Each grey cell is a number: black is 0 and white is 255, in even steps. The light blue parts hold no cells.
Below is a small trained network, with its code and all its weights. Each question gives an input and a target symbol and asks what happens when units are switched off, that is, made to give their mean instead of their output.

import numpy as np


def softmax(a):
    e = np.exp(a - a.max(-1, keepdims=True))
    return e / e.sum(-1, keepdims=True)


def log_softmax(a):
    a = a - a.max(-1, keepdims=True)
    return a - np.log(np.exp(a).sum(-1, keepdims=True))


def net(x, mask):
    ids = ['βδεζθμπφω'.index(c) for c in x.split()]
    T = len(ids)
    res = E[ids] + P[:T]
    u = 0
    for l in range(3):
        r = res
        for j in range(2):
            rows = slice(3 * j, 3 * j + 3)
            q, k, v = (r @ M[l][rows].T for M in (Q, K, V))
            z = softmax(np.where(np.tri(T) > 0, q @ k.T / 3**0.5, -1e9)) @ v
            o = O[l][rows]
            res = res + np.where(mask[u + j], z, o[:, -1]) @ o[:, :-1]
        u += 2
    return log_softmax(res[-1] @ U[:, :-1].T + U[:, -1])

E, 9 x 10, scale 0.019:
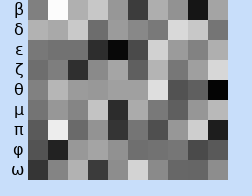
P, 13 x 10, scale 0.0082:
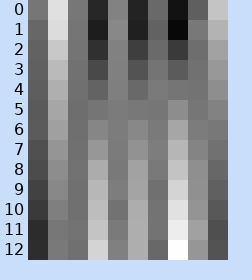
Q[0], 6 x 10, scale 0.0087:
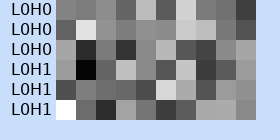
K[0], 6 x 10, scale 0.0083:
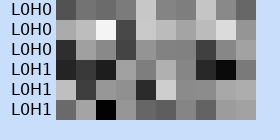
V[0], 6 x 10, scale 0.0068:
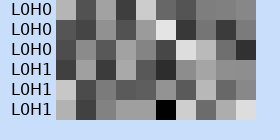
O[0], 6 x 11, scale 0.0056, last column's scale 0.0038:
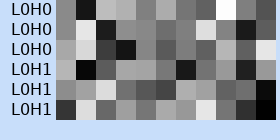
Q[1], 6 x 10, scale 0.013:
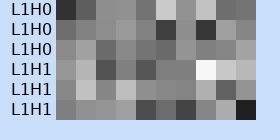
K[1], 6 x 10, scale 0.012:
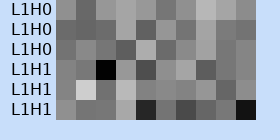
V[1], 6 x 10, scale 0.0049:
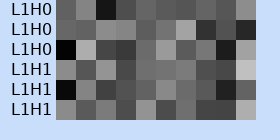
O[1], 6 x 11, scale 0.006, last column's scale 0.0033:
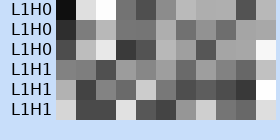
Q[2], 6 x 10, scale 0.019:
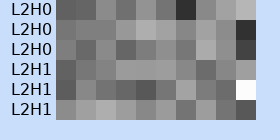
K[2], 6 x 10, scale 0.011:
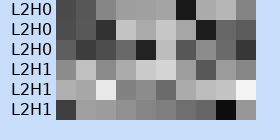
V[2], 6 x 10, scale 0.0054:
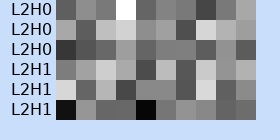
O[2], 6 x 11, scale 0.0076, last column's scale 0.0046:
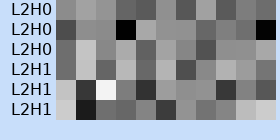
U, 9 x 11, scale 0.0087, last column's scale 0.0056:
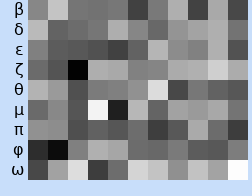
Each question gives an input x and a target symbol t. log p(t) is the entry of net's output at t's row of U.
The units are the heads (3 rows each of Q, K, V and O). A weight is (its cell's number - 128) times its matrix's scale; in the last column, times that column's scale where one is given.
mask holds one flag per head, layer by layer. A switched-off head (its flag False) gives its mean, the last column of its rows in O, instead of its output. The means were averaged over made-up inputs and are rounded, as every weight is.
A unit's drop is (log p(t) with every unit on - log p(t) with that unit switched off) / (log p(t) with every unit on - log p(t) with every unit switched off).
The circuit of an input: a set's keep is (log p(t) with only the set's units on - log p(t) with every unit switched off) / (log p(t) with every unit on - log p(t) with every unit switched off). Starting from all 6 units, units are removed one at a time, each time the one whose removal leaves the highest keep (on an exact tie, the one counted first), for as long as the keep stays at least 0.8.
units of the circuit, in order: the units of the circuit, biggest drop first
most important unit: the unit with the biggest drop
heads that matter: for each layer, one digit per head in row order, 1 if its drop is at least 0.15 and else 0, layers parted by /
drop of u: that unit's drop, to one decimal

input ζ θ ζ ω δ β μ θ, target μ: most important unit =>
L1H1
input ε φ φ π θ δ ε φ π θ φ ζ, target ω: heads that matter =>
10 / 01 / 11
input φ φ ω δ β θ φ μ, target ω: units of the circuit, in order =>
[L2H0 L1H1]
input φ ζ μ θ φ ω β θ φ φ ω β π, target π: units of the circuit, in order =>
[L0H1 L0H0]
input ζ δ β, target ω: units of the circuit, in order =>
[L0H0 L2H0]
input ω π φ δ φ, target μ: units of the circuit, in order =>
[L1H1 L0H0 L2H1]
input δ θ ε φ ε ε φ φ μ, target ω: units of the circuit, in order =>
[L2H0 L0H0]
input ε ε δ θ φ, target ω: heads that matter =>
00 / 01 / 11
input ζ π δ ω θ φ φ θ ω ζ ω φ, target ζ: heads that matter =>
11 / 01 / 00
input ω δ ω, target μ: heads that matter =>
11 / 11 / 01
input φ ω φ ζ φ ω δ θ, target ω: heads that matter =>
01 / 01 / 00
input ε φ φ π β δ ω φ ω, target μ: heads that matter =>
10 / 11 / 01
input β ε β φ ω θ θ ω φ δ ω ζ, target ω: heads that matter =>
00 / 00 / 11
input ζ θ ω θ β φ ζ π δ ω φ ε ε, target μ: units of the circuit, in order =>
[L2H1]
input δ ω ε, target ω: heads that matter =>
00 / 00 / 01
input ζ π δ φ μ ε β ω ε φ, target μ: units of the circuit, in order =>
[L1H1 L2H1 L0H0]
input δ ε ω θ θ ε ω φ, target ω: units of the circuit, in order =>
[L1H1 L0H1 L2H0 L0H0]
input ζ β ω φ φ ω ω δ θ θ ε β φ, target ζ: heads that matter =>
11 / 11 / 00
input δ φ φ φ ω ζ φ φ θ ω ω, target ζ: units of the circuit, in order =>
[L1H0 L0H0]
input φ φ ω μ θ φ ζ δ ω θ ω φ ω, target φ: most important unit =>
L1H0
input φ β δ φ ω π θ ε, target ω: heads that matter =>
10 / 00 / 11
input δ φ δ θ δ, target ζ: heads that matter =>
10 / 11 / 01
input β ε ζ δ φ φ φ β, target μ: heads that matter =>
10 / 00 / 00
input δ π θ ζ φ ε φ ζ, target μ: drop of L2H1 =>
0.8
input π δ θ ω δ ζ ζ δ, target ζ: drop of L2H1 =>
0.2
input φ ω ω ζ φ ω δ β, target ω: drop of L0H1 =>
0.1
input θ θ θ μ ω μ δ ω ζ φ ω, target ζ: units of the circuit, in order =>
[L1H0]
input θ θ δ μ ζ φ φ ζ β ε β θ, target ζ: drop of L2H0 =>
0.2
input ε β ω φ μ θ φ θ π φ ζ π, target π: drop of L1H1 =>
0.0
